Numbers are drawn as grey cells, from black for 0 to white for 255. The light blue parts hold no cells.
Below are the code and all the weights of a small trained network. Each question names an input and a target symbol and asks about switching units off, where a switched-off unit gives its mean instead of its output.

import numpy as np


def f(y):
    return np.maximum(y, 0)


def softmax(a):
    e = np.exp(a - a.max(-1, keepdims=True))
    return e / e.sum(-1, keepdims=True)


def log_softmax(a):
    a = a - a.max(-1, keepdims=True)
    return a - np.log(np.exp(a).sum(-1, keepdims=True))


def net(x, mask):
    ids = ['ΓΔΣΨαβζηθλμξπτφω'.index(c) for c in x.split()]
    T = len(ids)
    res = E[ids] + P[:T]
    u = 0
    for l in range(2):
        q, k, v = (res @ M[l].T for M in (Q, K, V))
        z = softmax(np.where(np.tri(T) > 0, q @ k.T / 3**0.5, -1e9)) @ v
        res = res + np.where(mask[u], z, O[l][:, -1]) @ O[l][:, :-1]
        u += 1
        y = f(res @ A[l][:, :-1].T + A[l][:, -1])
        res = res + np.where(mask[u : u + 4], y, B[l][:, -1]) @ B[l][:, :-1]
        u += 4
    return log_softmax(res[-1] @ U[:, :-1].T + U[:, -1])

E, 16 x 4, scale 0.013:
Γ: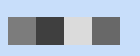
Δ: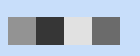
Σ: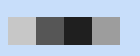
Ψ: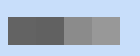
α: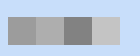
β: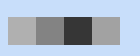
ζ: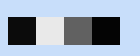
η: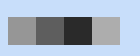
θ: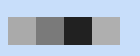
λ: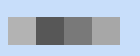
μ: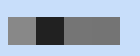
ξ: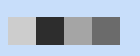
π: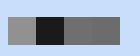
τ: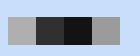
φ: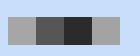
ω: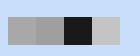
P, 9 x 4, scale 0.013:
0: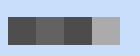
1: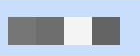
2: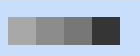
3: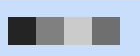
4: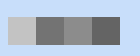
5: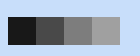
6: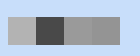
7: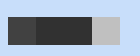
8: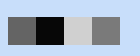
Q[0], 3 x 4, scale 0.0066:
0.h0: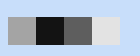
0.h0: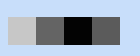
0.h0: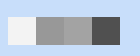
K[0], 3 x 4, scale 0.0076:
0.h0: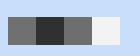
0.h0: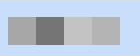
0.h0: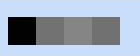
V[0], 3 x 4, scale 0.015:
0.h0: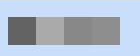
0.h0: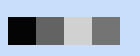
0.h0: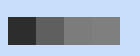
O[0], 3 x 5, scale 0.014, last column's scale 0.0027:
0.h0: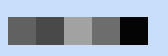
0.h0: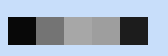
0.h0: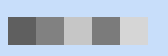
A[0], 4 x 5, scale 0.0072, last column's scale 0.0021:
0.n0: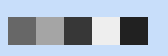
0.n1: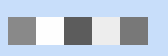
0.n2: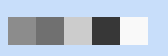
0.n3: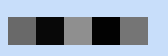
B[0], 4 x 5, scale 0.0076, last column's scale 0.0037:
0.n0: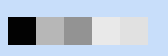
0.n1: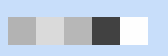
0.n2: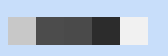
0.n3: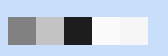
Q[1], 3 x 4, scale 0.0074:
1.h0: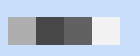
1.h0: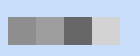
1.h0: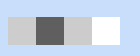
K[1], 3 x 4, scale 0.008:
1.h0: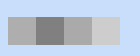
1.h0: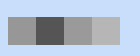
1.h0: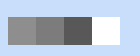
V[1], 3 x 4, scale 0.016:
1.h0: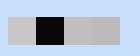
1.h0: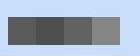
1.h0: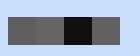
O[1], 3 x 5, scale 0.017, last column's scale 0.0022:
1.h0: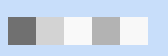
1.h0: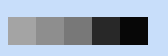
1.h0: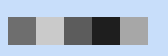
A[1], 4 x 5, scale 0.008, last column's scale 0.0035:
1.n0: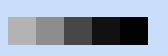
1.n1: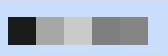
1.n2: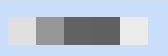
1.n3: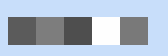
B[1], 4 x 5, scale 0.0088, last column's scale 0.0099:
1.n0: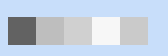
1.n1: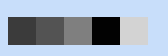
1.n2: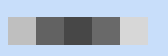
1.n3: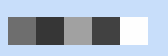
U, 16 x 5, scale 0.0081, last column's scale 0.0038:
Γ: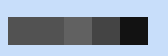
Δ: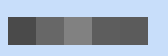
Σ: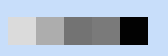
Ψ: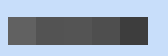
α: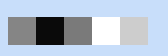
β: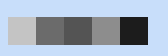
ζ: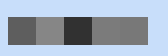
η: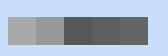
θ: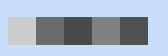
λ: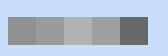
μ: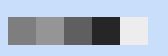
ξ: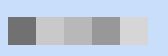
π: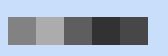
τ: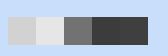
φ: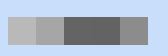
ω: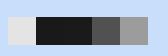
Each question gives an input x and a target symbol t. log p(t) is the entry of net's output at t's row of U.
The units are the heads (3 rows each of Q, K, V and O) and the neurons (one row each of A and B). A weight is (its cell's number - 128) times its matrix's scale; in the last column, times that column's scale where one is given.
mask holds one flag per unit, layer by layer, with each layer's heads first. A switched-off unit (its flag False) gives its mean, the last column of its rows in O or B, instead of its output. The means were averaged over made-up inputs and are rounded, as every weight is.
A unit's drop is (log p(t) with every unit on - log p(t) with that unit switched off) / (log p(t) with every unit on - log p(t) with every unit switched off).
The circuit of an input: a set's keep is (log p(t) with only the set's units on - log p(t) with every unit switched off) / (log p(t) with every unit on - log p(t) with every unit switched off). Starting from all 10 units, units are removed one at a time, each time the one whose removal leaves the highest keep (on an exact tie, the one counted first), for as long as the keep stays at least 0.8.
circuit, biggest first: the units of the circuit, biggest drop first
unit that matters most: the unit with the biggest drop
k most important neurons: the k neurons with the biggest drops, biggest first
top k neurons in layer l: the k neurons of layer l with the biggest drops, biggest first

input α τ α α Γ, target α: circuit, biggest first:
[1.h0]
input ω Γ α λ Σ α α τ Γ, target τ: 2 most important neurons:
[0.n3 0.n0]
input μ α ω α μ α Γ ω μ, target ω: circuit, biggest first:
[0.n0 1.h0]
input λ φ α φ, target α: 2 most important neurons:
[0.n2 0.n3]
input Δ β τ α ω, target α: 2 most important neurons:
[1.n1 0.n0]
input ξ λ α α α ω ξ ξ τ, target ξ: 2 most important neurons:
[0.n3 0.n1]
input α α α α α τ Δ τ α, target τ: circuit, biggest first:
[1.h0 0.h0]
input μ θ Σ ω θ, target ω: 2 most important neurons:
[1.n2 0.n2]
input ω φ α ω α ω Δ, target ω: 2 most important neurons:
[0.n2 0.n0]
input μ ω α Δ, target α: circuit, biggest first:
[1.h0 0.h0]
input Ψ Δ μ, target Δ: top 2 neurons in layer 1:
[1.n1 1.n2]
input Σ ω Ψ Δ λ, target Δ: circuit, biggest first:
[0.h0 1.h0 1.n1]
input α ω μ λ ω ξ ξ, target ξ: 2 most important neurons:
[0.n3 0.n1]
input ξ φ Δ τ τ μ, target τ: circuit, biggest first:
[1.h0 0.h0 0.n1]
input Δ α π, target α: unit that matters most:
0.n3
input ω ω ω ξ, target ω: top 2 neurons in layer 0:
[0.n1 0.n2]
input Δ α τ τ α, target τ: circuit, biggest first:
[0.n1 1.h0 0.n3]
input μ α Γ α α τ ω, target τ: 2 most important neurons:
[0.n1 0.n3]
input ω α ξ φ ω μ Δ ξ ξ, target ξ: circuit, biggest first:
[1.h0 0.n3]
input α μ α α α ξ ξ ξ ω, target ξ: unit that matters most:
1.h0
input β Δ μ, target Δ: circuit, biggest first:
[0.h0 1.n1 1.h0]
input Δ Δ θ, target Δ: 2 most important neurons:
[0.n2 0.n0]
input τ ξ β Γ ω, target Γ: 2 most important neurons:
[1.n1 1.n3]
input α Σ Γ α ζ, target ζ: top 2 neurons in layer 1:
[1.n0 1.n2]
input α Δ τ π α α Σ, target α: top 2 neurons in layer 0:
[0.n0 0.n1]
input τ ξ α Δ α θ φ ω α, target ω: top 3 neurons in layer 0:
[0.n1 0.n0 0.n2]
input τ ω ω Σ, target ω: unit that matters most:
0.n1
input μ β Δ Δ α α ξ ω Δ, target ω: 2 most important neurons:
[0.n0 0.n1]
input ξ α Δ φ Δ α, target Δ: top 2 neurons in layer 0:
[0.n1 0.n3]
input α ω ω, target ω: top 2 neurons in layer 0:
[0.n2 0.n1]
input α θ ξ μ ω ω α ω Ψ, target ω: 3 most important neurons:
[0.n0 0.n1 0.n2]
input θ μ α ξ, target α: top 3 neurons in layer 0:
[0.n1 0.n2 0.n0]
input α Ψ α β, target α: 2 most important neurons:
[1.n1 1.n2]
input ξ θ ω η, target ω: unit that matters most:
0.h0
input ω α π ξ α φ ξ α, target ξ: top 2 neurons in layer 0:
[0.n3 0.n1]
